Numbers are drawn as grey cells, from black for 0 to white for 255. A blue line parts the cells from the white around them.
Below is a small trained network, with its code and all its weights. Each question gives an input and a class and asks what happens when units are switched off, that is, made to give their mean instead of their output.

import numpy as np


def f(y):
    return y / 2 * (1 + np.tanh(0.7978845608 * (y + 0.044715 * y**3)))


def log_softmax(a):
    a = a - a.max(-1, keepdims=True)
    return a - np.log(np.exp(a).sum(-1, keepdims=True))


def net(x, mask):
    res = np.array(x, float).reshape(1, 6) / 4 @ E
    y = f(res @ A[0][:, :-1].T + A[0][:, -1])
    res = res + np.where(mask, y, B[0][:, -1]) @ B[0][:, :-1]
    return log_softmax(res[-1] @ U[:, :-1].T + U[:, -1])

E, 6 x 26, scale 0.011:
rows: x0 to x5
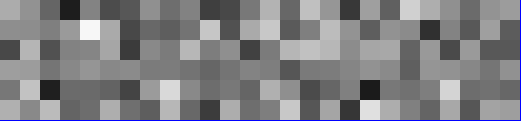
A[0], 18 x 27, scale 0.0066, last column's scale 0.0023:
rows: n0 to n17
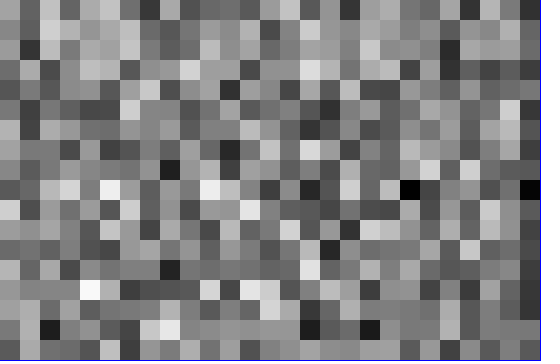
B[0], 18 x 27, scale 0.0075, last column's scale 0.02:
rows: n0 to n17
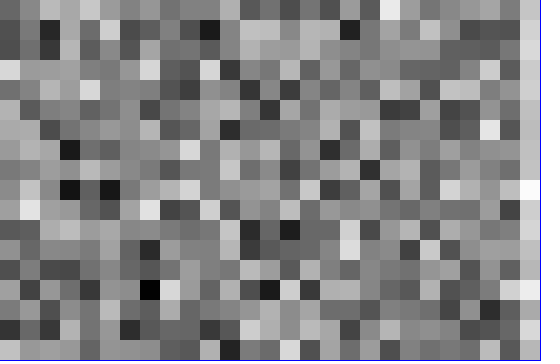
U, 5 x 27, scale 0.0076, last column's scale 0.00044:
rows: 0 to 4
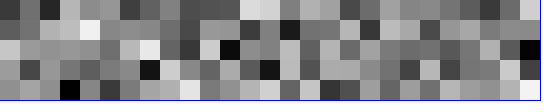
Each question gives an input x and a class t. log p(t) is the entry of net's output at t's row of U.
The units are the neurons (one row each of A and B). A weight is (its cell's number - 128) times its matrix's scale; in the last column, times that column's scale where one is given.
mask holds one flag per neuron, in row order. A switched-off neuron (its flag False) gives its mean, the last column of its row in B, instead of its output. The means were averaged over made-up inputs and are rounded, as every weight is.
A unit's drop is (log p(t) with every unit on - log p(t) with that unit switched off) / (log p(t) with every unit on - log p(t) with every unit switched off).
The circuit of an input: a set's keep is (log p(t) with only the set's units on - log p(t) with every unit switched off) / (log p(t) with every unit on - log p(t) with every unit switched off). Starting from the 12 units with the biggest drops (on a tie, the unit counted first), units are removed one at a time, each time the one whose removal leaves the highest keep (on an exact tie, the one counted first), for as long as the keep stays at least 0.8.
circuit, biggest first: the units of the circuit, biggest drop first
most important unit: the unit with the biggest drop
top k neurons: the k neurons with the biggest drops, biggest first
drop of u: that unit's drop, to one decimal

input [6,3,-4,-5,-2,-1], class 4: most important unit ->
n7
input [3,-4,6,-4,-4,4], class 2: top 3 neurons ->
(n17 n3 n14)
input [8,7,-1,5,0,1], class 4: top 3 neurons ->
(n7 n12 n5)
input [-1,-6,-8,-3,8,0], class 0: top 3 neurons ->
(n16 n15 n3)
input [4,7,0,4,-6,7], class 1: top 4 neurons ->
(n0 n11 n16 n5)
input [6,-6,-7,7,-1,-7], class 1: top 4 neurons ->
(n4 n8 n14 n12)
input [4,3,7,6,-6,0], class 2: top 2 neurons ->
(n3 n16)
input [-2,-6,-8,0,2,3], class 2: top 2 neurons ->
(n10 n6)
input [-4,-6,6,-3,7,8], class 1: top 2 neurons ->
(n11 n1)
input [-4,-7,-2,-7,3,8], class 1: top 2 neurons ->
(n11 n14)
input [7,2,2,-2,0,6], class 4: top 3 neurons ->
(n7 n4 n8)
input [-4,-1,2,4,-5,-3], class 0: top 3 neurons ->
(n1 n7 n2)
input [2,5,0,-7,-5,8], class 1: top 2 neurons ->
(n11 n0)
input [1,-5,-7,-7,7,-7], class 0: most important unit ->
n16
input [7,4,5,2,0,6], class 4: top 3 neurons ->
(n7 n4 n8)
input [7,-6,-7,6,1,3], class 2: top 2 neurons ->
(n9 n10)
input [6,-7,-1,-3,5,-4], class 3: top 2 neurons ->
(n12 n9)
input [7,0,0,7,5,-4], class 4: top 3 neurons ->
(n7 n1 n2)
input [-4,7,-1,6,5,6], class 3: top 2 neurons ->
(n14 n4)
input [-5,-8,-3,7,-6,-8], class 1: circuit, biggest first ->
(n4)
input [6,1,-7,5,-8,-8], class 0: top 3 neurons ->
(n1 n2 n13)
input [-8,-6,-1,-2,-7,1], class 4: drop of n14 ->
0.3
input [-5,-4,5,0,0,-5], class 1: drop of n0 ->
-0.1
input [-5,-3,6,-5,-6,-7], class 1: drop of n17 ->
0.0
